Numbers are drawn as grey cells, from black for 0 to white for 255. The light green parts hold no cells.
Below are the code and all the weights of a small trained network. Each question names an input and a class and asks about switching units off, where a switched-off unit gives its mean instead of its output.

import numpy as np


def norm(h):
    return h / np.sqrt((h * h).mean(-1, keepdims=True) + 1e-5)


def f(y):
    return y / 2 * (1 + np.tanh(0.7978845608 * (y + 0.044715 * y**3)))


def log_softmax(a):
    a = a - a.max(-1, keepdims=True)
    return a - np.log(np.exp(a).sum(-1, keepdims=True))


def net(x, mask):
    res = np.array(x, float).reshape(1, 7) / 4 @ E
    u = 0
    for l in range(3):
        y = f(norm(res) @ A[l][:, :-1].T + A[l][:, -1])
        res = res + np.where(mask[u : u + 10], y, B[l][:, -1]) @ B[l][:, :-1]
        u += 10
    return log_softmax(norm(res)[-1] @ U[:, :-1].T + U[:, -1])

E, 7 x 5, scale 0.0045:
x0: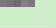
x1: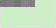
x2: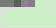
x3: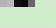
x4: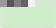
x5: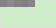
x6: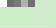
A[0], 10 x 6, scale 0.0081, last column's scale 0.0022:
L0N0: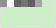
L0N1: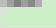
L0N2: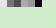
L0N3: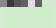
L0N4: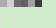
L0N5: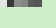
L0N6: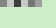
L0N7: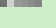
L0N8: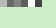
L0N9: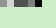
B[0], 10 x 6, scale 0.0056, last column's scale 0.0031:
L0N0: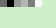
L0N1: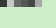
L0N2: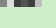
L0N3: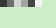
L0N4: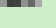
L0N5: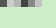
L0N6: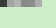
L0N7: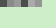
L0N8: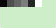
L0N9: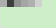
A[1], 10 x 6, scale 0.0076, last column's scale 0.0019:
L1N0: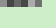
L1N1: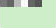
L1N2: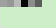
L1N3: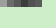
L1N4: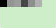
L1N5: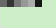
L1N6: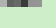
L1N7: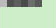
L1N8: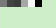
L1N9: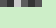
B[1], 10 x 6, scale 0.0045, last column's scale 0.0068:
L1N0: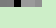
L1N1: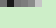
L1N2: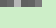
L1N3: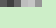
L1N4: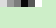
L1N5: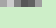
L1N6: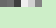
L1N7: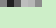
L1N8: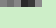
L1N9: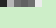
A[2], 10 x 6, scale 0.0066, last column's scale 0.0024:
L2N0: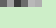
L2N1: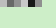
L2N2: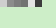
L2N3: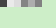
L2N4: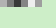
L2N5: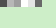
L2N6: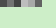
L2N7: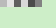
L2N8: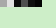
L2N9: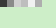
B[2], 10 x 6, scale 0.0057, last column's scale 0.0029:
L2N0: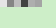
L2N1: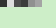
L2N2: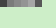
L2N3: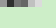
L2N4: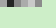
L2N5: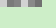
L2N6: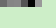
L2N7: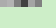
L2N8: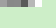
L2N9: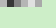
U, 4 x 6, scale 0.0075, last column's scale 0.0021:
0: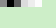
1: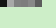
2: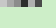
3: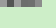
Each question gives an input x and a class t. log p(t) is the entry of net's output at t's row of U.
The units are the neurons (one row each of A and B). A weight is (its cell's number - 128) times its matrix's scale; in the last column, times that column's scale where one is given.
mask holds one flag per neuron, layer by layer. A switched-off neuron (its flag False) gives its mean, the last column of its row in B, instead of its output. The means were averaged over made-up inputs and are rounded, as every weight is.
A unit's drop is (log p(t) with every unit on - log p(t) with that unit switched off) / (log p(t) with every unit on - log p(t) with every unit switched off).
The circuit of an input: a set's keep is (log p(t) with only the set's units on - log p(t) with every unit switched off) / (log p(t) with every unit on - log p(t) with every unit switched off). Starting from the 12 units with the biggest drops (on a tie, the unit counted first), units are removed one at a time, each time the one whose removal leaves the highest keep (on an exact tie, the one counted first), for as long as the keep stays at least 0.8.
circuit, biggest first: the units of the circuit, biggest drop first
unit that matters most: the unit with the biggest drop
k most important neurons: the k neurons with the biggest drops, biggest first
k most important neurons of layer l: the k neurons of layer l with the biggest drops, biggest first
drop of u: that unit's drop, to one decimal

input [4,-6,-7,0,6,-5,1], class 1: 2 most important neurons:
(L0N8, L0N3)
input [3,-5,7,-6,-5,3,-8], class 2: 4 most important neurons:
(L1N4, L0N0, L0N3, L0N8)
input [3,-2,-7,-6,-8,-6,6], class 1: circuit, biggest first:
(L2N1)
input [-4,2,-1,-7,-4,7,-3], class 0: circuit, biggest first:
(L0N8, L2N9)
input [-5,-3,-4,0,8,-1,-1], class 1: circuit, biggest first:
(L0N8, L1N9)
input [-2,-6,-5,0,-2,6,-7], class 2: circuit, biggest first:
(L1N4, L0N8)
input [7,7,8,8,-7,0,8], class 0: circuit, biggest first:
(L0N0, L1N4)
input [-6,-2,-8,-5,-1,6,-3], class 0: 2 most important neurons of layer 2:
(L2N9, L2N3)
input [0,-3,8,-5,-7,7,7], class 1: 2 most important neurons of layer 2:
(L2N1, L2N0)
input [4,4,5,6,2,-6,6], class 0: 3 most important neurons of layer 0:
(L0N9, L0N4, L0N0)
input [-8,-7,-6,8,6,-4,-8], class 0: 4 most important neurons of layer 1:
(L1N6, L1N0, L1N7, L1N3)
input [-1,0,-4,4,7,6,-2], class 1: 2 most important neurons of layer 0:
(L0N8, L0N3)
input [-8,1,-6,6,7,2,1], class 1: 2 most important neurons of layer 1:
(L1N9, L1N1)
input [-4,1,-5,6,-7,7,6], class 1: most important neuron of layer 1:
(L1N4)
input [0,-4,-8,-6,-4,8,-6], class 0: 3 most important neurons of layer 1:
(L1N8, L1N5, L1N1)
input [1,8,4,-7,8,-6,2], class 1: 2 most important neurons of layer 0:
(L0N8, L0N9)
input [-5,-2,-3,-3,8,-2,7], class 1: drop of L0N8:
0.3
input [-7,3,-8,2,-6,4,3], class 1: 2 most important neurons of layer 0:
(L0N0, L0N1)
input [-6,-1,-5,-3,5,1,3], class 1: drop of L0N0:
-0.1
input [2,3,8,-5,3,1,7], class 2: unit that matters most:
L0N2
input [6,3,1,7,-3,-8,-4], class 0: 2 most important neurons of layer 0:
(L0N8, L0N3)
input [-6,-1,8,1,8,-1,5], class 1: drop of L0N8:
0.5
